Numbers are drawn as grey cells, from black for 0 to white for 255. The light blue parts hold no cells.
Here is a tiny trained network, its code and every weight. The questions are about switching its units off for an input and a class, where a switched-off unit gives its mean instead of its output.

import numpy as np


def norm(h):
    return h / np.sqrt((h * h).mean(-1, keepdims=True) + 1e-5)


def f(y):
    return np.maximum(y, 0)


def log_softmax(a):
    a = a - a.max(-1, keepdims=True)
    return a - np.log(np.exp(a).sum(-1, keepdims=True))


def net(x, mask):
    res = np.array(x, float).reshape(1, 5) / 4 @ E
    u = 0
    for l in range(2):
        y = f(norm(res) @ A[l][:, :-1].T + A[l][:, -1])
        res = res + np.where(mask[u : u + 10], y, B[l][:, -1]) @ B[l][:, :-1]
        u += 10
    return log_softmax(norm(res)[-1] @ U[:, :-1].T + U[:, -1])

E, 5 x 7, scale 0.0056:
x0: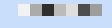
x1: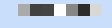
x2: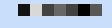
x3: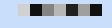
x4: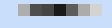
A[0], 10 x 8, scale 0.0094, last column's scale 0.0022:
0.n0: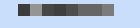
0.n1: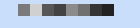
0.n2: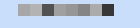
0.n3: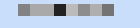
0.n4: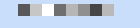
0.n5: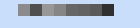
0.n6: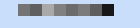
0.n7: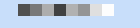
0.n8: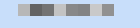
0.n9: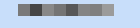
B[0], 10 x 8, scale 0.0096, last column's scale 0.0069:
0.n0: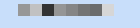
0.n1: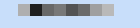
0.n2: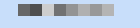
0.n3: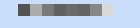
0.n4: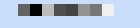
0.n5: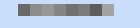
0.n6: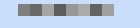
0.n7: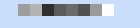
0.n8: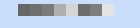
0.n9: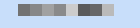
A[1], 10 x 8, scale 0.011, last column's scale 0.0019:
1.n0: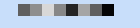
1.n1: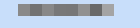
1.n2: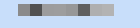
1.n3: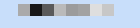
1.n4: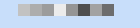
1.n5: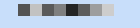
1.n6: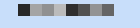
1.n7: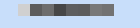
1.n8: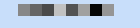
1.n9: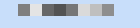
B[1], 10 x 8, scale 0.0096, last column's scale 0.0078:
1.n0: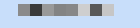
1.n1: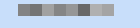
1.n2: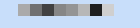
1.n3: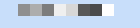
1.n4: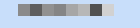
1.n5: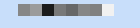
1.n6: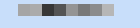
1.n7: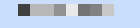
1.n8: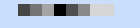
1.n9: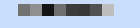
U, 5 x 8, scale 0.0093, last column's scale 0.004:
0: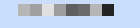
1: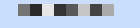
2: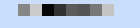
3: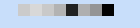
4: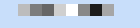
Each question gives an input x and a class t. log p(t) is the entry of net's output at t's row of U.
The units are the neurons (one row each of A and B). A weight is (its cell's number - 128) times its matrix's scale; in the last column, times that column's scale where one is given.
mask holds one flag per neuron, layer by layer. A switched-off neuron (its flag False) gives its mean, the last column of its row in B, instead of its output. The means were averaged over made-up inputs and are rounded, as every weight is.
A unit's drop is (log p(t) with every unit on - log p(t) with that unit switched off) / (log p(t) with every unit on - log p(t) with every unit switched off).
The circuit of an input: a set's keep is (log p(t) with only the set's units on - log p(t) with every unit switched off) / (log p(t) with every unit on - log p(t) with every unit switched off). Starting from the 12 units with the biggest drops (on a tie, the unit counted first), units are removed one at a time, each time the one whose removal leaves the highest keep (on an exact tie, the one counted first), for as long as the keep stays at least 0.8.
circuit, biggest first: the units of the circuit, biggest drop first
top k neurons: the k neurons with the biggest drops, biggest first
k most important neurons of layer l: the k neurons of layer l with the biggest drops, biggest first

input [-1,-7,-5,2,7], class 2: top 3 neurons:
1.n9, 0.n4, 0.n7
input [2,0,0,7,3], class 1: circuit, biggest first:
1.n8, 0.n7
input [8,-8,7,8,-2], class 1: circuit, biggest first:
0.n7, 1.n8
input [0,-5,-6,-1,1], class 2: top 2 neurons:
0.n7, 0.n3
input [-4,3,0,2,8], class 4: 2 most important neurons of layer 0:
0.n3, 0.n9
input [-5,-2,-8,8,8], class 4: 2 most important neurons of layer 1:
1.n3, 1.n7
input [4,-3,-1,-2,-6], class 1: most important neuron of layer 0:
0.n4
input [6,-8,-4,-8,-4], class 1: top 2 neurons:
0.n4, 0.n0
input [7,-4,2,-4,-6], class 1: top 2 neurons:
0.n4, 0.n8
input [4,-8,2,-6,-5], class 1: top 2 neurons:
0.n4, 0.n1
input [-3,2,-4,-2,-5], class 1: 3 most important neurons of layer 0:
0.n4, 0.n1, 0.n0
